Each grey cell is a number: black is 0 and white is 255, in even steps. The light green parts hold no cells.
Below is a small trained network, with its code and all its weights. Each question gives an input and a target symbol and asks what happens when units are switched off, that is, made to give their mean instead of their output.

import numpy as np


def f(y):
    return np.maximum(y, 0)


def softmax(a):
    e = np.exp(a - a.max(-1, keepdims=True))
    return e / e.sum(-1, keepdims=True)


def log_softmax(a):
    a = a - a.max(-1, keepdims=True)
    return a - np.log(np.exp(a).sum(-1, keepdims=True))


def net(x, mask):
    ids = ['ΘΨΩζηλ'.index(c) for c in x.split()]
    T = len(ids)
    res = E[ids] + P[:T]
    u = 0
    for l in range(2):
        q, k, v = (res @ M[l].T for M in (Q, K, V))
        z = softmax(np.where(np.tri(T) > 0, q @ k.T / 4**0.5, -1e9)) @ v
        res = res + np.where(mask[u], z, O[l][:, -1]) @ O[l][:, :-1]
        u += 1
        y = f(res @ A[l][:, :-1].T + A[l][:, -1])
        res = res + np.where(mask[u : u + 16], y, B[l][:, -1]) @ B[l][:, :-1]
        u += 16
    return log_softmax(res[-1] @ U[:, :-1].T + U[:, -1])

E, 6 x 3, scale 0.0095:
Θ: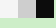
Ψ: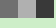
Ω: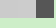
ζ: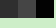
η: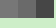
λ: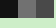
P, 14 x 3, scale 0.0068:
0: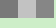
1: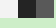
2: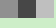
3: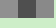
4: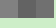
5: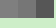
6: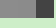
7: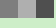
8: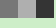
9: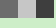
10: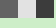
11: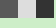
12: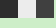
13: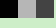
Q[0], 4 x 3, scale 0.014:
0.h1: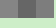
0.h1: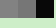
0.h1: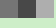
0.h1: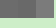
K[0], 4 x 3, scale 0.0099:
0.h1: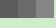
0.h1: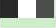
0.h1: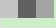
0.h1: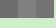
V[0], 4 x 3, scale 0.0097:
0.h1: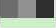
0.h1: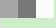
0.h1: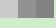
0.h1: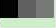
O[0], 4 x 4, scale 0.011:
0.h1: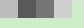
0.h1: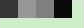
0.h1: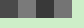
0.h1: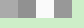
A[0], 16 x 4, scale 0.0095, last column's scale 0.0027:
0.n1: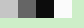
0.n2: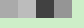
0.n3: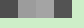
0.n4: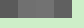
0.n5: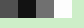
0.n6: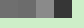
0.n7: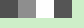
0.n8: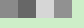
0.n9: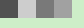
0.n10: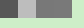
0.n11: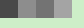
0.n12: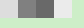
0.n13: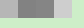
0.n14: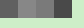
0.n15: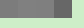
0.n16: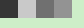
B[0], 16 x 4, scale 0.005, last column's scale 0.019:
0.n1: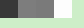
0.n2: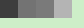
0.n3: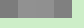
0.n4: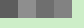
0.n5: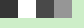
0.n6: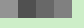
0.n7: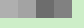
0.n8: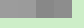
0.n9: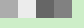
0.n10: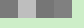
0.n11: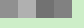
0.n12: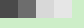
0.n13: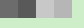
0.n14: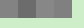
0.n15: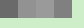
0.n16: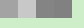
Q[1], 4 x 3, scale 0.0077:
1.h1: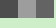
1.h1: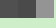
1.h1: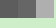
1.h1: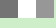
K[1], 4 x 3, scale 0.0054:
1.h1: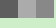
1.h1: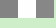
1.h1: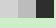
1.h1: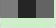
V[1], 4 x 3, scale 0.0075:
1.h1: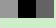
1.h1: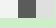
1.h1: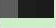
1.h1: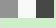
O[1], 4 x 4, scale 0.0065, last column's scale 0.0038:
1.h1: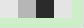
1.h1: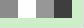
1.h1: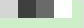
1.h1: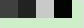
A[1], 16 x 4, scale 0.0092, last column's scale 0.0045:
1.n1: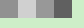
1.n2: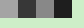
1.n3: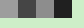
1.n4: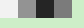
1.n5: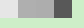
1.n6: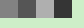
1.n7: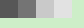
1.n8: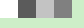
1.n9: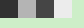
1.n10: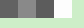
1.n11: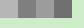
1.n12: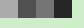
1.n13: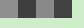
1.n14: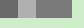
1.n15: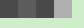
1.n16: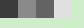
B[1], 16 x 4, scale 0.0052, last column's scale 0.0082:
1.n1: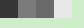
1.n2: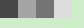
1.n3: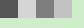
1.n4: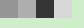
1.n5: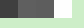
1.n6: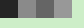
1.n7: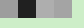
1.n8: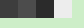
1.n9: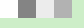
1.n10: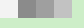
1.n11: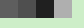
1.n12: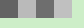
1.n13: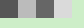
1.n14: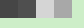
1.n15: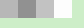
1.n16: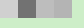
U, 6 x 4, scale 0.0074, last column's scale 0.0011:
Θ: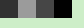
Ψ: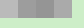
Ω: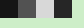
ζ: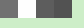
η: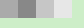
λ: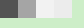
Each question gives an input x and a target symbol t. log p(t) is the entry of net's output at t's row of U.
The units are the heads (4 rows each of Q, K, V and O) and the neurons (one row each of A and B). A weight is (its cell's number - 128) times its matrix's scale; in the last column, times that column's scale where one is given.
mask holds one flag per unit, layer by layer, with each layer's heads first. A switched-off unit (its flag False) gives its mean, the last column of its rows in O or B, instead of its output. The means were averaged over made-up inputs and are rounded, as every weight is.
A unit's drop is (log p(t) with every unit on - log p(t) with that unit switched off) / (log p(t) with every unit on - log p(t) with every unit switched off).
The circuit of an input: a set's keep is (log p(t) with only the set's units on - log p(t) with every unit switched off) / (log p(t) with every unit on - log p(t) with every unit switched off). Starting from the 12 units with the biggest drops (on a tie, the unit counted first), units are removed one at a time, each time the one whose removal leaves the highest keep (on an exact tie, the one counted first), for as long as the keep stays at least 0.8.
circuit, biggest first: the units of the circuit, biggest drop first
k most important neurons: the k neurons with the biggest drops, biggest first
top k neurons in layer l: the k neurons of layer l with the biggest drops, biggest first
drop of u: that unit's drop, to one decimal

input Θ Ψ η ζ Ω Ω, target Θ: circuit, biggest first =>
0.h1
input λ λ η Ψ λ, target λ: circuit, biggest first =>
0.h1, 1.h1
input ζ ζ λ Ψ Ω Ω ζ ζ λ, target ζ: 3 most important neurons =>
0.n1, 0.n12, 0.n2
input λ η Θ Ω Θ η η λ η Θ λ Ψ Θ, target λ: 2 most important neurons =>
0.n12, 0.n2
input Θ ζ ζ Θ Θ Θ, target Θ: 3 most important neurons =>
0.n5, 1.n2, 1.n13
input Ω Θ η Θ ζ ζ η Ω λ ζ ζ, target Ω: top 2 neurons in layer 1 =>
1.n4, 1.n7
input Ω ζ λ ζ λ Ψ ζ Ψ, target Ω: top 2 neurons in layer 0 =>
0.n5, 0.n13
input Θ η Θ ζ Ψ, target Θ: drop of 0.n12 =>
0.1
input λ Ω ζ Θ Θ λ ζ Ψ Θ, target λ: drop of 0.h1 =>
0.8
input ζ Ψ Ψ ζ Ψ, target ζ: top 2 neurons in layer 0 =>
0.n1, 0.n5
